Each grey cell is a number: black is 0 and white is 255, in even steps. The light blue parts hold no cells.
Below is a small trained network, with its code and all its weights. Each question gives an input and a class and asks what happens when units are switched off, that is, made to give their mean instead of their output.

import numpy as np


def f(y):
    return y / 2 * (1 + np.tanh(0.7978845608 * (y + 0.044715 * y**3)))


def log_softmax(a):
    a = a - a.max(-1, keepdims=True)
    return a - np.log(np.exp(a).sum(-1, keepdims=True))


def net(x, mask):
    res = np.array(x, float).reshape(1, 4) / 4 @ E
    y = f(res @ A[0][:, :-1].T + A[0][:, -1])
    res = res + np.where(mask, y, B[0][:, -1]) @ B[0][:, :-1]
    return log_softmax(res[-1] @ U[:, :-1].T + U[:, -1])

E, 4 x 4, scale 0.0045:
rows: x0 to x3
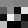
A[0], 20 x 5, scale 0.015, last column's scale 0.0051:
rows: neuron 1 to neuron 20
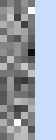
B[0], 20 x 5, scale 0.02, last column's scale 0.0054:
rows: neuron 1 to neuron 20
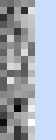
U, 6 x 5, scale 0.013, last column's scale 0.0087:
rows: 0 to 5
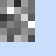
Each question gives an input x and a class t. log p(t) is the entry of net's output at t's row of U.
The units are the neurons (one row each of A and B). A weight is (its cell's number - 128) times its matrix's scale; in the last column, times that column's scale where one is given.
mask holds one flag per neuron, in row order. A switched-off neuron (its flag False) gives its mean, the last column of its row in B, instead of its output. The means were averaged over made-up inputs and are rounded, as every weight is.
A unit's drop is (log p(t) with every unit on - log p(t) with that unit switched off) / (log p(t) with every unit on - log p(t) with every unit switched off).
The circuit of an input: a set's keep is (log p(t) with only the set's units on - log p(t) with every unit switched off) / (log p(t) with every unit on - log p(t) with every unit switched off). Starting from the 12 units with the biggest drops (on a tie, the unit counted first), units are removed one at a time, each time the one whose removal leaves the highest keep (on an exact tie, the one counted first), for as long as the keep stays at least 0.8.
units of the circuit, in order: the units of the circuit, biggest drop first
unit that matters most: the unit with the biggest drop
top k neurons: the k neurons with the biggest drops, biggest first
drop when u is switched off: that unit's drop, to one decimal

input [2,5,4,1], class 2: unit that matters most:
neuron 10
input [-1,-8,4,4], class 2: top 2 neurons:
(neuron 4; neuron 18)
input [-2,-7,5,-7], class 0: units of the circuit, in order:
(neuron 15; neuron 5)
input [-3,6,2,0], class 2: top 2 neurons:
(neuron 3; neuron 17)
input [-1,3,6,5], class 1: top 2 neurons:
(neuron 12; neuron 15)
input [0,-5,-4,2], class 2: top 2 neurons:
(neuron 18; neuron 12)
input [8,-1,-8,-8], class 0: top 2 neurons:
(neuron 20; neuron 15)
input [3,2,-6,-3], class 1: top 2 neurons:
(neuron 10; neuron 16)
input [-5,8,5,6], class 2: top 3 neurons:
(neuron 3; neuron 17; neuron 13)
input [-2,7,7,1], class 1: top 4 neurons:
(neuron 12; neuron 9; neuron 18; neuron 4)
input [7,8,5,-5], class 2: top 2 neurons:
(neuron 3; neuron 17)
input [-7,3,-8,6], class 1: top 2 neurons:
(neuron 10; neuron 6)
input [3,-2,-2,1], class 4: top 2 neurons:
(neuron 12; neuron 3)
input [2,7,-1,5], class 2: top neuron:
(neuron 3)
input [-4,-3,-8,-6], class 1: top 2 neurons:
(neuron 10; neuron 16)
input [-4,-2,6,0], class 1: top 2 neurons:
(neuron 12; neuron 9)
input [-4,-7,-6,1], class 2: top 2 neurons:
(neuron 18; neuron 12)
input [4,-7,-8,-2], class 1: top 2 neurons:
(neuron 10; neuron 3)
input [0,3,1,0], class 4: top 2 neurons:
(neuron 18; neuron 10)
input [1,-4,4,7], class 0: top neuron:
(neuron 16)
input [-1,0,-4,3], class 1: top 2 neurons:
(neuron 10; neuron 15)
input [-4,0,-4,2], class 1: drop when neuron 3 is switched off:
0.1
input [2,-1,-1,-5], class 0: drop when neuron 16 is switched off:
-0.1
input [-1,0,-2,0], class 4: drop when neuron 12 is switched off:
0.3
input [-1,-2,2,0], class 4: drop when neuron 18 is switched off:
0.1
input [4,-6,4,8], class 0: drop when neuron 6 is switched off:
0.0
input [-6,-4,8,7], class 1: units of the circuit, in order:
(neuron 12)
